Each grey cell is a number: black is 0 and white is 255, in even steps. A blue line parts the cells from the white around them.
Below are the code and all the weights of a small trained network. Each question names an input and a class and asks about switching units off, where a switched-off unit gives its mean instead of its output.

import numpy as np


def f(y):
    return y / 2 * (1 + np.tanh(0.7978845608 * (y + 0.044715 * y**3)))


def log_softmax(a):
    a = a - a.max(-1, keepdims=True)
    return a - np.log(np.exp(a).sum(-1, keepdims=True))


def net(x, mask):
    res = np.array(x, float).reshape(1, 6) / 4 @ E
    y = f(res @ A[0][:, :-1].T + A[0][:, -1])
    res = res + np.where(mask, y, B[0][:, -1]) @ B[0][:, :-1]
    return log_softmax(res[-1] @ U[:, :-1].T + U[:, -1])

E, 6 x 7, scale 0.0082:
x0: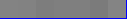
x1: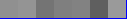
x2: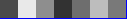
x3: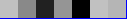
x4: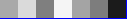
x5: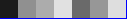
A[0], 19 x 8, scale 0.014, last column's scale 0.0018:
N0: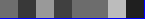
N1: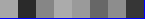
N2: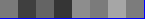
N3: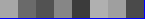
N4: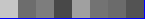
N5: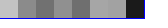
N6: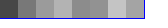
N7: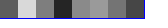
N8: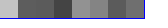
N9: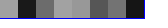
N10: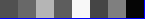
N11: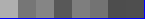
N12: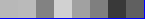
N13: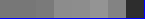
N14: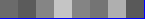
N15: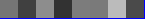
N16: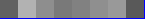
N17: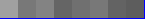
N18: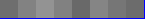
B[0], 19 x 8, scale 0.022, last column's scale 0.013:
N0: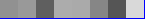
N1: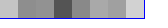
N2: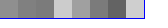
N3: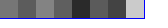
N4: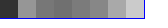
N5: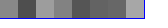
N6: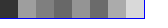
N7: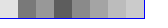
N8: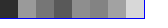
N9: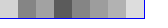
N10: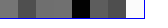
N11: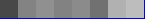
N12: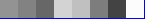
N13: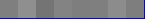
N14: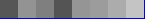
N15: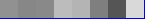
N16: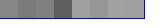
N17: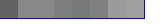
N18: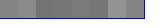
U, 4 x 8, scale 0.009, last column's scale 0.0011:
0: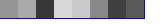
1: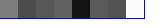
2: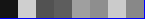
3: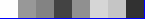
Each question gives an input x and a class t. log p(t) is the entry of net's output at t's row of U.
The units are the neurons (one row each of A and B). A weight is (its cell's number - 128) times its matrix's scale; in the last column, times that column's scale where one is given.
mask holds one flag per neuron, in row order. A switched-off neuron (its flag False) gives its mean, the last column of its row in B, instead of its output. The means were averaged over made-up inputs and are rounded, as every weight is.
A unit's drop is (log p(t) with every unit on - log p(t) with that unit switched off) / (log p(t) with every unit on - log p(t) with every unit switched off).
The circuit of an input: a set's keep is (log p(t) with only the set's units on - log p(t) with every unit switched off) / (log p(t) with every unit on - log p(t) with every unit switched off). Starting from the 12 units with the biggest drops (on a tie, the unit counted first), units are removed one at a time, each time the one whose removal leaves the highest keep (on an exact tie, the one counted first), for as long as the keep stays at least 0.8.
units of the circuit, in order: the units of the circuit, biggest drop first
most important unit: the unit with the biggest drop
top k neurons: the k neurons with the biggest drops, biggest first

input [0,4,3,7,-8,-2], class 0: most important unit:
N15
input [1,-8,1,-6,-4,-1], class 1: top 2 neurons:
N10; N12
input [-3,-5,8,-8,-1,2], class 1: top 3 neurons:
N10; N9; N1
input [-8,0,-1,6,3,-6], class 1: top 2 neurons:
N3; N5
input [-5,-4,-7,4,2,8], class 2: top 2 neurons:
N6; N14
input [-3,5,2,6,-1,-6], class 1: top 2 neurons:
N3; N5
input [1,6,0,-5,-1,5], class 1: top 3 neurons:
N10; N8; N4
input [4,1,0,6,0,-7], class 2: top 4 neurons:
N8; N10; N4; N11
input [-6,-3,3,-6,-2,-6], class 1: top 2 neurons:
N10; N6
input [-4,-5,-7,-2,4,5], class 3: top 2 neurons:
N1; N9
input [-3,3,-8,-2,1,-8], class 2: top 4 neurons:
N8; N4; N11; N7
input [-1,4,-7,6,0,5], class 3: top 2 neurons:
N10; N1
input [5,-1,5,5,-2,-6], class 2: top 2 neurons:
N10; N8
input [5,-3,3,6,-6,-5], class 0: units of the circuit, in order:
N2
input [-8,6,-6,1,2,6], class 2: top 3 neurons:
N6; N7; N14
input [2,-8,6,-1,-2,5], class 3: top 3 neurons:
N7; N8; N4
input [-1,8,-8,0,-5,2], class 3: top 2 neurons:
N9; N1
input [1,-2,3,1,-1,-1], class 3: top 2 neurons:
N10; N12
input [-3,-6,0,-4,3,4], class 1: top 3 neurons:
N10; N8; N4
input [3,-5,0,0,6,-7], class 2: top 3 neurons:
N8; N4; N11
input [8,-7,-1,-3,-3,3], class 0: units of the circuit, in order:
N8
